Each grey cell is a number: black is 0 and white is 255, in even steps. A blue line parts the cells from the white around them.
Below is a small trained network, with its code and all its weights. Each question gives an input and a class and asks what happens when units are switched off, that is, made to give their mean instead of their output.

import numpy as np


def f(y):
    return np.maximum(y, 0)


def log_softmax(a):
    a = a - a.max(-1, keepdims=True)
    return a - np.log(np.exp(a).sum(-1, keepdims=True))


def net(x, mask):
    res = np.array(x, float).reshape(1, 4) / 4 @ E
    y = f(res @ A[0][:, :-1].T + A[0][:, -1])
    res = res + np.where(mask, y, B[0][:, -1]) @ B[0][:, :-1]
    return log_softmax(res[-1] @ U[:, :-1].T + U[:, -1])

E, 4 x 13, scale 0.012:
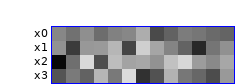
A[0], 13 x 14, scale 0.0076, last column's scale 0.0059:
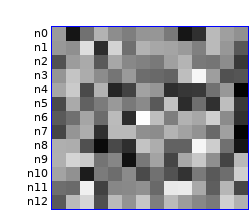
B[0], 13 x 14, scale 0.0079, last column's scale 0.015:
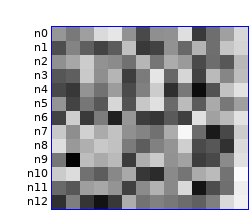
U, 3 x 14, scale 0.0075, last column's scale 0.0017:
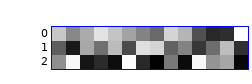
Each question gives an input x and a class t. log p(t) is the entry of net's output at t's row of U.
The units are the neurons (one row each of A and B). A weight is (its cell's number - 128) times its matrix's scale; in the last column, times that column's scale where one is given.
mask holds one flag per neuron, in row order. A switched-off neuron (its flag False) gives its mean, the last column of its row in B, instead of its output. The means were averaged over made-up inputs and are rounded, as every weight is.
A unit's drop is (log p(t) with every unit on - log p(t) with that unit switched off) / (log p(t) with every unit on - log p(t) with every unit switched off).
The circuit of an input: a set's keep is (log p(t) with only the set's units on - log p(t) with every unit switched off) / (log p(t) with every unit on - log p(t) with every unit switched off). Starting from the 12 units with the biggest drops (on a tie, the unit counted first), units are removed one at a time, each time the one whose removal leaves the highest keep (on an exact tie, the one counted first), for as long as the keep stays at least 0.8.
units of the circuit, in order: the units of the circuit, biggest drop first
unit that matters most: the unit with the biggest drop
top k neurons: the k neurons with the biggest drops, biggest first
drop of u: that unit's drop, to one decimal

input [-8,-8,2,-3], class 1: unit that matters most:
n3
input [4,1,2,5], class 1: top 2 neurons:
n10; n8
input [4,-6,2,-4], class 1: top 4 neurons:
n3; n10; n9; n0
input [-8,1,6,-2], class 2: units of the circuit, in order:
n6; n1
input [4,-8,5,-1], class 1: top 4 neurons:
n3; n10; n12; n8
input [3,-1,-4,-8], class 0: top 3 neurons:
n8; n12; n5
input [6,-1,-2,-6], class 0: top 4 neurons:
n8; n12; n5; n11
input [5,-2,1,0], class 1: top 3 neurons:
n6; n10; n8
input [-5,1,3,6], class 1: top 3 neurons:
n10; n8; n5
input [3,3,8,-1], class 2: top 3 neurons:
n6; n1; n12
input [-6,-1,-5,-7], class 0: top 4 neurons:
n8; n12; n10; n5
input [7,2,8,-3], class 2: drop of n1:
0.3
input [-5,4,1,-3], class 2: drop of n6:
0.2
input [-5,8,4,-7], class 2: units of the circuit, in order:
n6
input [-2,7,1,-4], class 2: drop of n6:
0.4
